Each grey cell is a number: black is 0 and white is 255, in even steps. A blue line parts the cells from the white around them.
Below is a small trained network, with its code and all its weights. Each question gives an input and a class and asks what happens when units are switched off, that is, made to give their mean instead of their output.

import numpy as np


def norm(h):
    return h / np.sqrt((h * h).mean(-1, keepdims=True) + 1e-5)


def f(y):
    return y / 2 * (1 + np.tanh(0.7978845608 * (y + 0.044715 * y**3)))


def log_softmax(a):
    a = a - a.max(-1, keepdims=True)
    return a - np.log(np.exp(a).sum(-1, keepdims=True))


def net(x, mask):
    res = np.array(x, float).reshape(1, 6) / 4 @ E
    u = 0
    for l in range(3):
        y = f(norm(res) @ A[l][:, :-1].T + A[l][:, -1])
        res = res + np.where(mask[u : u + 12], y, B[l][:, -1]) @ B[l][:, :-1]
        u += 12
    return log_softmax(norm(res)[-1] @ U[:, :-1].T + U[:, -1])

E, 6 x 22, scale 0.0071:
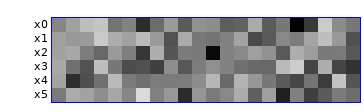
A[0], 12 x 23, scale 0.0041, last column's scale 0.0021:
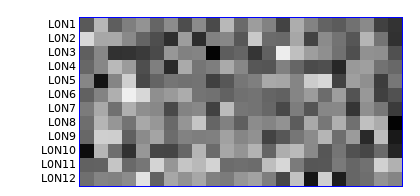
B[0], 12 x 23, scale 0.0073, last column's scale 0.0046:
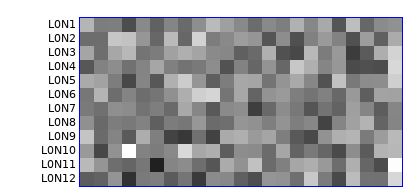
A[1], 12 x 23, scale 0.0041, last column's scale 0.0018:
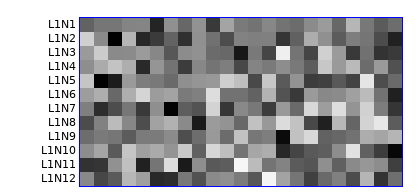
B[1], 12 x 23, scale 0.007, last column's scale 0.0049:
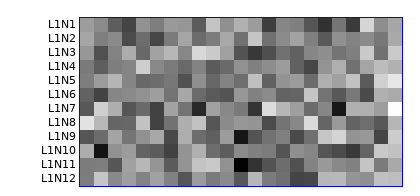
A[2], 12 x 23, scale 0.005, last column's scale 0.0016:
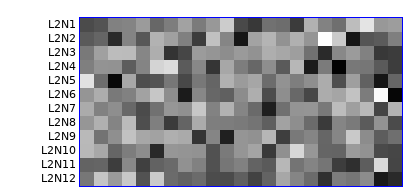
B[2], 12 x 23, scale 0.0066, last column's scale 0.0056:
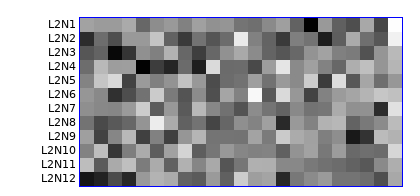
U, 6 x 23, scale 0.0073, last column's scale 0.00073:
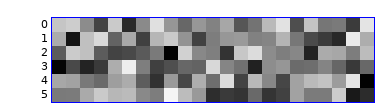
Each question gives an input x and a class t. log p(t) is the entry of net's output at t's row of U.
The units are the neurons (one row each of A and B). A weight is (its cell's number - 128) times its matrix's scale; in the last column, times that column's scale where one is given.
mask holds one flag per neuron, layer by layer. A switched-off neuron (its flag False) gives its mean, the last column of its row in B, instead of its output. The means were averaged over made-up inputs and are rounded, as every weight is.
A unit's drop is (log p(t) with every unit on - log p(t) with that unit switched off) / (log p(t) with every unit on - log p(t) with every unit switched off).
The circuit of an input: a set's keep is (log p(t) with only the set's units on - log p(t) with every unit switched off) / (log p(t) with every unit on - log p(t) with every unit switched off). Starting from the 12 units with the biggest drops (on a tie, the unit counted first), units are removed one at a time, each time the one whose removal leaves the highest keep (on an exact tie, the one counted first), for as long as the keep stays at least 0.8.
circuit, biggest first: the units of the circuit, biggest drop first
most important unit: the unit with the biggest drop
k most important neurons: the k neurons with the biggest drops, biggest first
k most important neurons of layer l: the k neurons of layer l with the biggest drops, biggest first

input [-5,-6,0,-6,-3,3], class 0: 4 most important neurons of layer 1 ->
[L1N8; L1N10; L1N6; L1N4]
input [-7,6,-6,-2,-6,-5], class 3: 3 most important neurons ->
[L2N2; L0N10; L1N9]
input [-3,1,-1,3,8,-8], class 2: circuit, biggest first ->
[L1N7]
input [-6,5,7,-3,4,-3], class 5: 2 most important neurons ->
[L1N3; L0N2]
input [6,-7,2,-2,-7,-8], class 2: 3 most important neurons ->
[L1N7; L1N10; L2N9]
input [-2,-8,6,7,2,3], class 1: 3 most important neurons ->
[L0N3; L0N10; L0N11]
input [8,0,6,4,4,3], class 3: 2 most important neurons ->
[L2N12; L0N4]
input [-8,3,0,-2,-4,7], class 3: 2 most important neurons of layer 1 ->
[L1N7; L1N3]
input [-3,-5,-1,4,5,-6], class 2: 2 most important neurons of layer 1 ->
[L1N7; L1N10]
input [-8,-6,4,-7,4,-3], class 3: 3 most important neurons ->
[L2N2; L0N5; L0N3]
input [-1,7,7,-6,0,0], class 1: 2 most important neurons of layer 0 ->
[L0N5; L0N6]
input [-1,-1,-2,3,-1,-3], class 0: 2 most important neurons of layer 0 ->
[L0N5; L0N12]
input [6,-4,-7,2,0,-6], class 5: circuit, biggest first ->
[L1N11; L2N1]
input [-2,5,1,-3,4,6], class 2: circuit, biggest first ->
[L2N4]
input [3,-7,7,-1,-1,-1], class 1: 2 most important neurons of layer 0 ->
[L0N10; L0N3]
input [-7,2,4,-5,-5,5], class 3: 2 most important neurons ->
[L2N2; L1N7]
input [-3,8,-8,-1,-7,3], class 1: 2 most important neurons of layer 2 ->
[L2N9; L2N7]
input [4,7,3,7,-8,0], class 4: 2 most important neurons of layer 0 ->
[L0N11; L0N9]
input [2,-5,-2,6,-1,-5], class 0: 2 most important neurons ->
[L0N5; L1N2]
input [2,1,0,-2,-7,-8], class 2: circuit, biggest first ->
[L1N7]
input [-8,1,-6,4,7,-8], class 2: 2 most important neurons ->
[L1N7; L0N4]
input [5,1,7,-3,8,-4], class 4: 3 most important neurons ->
[L1N12; L1N5; L2N6]
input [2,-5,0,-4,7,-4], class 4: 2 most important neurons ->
[L1N5; L1N12]
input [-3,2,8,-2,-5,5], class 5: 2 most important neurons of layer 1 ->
[L1N3; L1N7]
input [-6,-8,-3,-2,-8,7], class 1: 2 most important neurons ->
[L0N3; L0N10]
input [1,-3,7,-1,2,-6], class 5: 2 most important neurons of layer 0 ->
[L0N2; L0N12]
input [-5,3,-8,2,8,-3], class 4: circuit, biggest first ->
[L1N5]
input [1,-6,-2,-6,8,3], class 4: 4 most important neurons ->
[L1N5; L1N12; L0N5; L2N6]
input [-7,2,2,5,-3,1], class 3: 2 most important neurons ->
[L2N2; L0N11]
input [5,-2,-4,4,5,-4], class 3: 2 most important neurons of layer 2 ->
[L2N3; L2N8]
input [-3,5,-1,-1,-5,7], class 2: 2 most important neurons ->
[L2N4; L0N12]
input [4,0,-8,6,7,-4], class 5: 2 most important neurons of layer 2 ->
[L2N1; L2N7]
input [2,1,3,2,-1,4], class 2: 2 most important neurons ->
[L2N4; L0N11]
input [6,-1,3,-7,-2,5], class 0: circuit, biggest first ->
[L1N8]
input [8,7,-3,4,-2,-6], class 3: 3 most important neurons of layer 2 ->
[L2N3; L2N12; L2N8]
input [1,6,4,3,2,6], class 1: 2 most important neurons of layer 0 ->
[L0N6; L0N11]
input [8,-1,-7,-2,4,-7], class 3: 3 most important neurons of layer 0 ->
[L0N4; L0N12; L0N1]
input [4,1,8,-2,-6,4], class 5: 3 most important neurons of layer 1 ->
[L1N3; L1N5; L1N12]
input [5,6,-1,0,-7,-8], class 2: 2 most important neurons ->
[L1N7; L0N10]
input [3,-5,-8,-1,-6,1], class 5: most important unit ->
L1N11
